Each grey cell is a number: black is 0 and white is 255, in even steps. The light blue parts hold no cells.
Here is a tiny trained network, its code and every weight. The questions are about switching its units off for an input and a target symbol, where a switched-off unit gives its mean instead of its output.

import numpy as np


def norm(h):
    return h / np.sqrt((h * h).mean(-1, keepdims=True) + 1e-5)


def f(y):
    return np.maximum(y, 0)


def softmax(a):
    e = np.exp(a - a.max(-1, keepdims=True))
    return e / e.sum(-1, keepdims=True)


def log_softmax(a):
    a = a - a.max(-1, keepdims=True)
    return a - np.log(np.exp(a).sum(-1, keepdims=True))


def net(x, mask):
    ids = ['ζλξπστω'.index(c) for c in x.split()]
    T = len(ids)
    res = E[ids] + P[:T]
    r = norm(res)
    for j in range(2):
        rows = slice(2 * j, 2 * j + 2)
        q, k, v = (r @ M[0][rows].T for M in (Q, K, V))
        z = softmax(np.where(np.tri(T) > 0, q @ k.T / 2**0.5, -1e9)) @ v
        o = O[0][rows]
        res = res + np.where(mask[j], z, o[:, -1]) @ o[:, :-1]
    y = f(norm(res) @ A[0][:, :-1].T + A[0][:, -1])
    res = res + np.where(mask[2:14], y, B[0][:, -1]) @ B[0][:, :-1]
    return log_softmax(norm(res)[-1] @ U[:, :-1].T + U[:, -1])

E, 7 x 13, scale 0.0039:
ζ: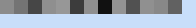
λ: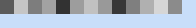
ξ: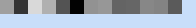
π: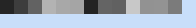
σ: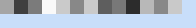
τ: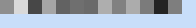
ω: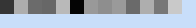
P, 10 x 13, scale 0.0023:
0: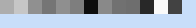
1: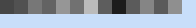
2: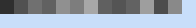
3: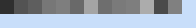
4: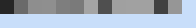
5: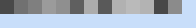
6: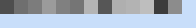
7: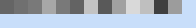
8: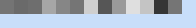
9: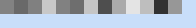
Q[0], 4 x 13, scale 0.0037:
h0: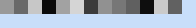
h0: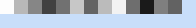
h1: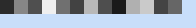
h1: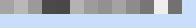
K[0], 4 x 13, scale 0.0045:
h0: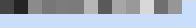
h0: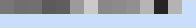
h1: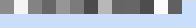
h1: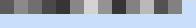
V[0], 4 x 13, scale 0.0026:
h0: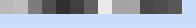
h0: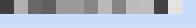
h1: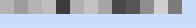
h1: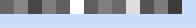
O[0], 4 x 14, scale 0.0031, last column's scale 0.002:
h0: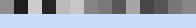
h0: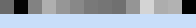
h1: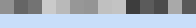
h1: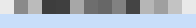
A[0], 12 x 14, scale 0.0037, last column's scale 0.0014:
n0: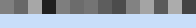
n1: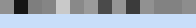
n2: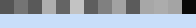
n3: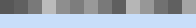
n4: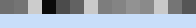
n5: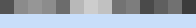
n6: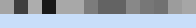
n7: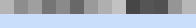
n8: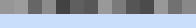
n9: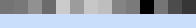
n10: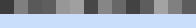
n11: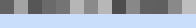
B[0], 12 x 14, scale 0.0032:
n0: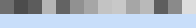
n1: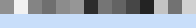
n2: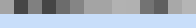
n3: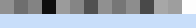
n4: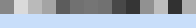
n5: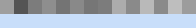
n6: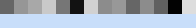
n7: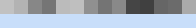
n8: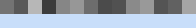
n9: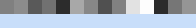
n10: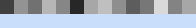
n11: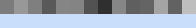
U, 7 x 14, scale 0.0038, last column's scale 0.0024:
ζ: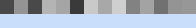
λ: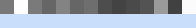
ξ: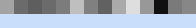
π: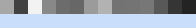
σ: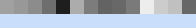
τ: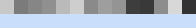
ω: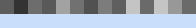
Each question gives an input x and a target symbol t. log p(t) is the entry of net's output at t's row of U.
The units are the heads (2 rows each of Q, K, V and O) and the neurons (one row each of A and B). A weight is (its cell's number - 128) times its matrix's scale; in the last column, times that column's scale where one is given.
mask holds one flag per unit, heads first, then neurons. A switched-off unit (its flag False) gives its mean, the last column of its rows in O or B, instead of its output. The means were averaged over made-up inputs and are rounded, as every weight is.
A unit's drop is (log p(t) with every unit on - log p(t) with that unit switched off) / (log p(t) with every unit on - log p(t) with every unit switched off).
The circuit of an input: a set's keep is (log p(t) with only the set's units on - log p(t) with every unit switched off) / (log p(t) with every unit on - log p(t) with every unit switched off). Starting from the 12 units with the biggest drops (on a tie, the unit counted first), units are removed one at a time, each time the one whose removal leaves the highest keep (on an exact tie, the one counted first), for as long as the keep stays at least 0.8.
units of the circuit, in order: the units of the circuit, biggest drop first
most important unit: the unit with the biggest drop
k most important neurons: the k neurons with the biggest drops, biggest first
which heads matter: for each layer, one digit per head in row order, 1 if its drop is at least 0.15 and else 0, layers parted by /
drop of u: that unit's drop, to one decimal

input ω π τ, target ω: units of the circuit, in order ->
h1; h0; n3
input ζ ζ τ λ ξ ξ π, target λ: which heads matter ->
10
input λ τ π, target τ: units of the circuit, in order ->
h1
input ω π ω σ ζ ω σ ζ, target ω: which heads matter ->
11
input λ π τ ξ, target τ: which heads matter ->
01
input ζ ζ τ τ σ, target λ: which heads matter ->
00
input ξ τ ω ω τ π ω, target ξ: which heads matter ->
11
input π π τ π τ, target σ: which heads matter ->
11
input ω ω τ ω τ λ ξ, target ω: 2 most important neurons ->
n3; n6
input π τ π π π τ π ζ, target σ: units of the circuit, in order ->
h1; h0
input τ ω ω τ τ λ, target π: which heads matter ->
10
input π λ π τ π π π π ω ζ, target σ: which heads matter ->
11
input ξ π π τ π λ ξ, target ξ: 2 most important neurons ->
n9; n6
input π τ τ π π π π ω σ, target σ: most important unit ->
h1
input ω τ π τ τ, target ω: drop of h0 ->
0.4
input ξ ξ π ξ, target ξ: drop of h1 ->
0.7
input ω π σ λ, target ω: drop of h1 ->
0.8
